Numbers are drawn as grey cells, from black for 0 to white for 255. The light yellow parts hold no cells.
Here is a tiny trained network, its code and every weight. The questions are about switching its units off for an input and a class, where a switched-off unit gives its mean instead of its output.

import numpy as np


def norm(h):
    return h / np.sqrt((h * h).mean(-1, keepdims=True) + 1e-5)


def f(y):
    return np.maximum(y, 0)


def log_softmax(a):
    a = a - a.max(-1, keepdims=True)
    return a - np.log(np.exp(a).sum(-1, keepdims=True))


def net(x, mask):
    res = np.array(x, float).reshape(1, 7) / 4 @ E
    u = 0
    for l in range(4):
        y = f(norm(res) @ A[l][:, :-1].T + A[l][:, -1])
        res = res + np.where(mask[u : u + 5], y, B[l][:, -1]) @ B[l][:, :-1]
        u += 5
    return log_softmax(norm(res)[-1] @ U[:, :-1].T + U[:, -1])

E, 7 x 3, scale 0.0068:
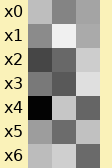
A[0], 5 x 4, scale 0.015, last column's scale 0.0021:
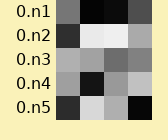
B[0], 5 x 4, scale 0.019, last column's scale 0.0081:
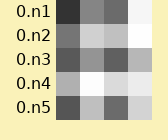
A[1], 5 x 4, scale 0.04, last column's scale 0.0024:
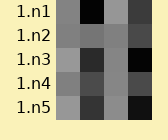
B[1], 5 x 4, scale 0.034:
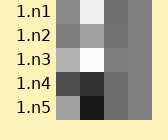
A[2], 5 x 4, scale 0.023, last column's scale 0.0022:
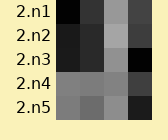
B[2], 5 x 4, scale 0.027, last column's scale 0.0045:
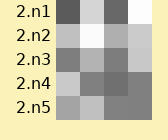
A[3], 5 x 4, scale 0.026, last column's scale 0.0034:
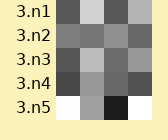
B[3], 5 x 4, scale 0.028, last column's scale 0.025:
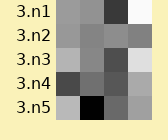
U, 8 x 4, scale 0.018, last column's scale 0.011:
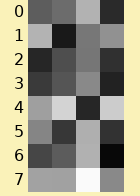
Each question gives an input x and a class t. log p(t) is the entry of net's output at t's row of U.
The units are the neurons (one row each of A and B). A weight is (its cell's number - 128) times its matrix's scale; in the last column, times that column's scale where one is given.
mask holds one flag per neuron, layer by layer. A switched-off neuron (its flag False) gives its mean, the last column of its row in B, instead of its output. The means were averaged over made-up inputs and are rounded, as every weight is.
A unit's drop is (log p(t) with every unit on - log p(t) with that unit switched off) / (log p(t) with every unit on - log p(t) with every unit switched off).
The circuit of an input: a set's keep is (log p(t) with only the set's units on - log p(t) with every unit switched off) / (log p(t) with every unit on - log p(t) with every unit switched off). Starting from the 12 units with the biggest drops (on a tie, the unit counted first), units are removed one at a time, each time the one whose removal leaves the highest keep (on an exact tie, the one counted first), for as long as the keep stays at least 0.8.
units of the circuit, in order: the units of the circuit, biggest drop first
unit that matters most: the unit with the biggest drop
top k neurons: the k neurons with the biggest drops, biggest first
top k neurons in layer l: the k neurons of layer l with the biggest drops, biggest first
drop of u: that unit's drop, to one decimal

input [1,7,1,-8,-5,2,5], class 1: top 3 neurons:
(3.n5; 0.n1; 0.n2)
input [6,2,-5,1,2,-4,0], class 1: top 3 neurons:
(0.n1; 0.n2; 3.n5)
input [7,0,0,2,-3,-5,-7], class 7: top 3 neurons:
(0.n4; 3.n1; 2.n1)
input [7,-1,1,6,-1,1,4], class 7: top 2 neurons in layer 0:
(0.n1; 0.n5)
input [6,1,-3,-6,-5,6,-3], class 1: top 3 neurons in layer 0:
(0.n2; 0.n1; 0.n5)
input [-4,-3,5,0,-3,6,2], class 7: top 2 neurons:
(3.n1; 2.n1)
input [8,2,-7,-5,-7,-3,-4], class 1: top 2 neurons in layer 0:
(0.n2; 0.n5)
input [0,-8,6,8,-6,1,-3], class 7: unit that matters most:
0.n4
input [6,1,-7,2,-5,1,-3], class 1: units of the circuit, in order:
(0.n2; 3.n5; 0.n1; 2.n1)
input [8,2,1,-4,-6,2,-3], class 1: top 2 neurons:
(0.n1; 0.n2)
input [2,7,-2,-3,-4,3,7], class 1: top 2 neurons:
(3.n5; 0.n1)
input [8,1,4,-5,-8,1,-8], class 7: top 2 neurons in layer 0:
(0.n4; 0.n5)
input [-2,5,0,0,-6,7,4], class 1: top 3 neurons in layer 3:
(3.n5; 3.n1; 3.n3)
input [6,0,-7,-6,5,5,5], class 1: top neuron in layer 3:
(3.n5)
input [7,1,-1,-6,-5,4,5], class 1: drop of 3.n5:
0.4
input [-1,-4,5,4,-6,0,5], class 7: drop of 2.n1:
0.2
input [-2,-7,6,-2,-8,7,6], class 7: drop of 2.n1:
0.3
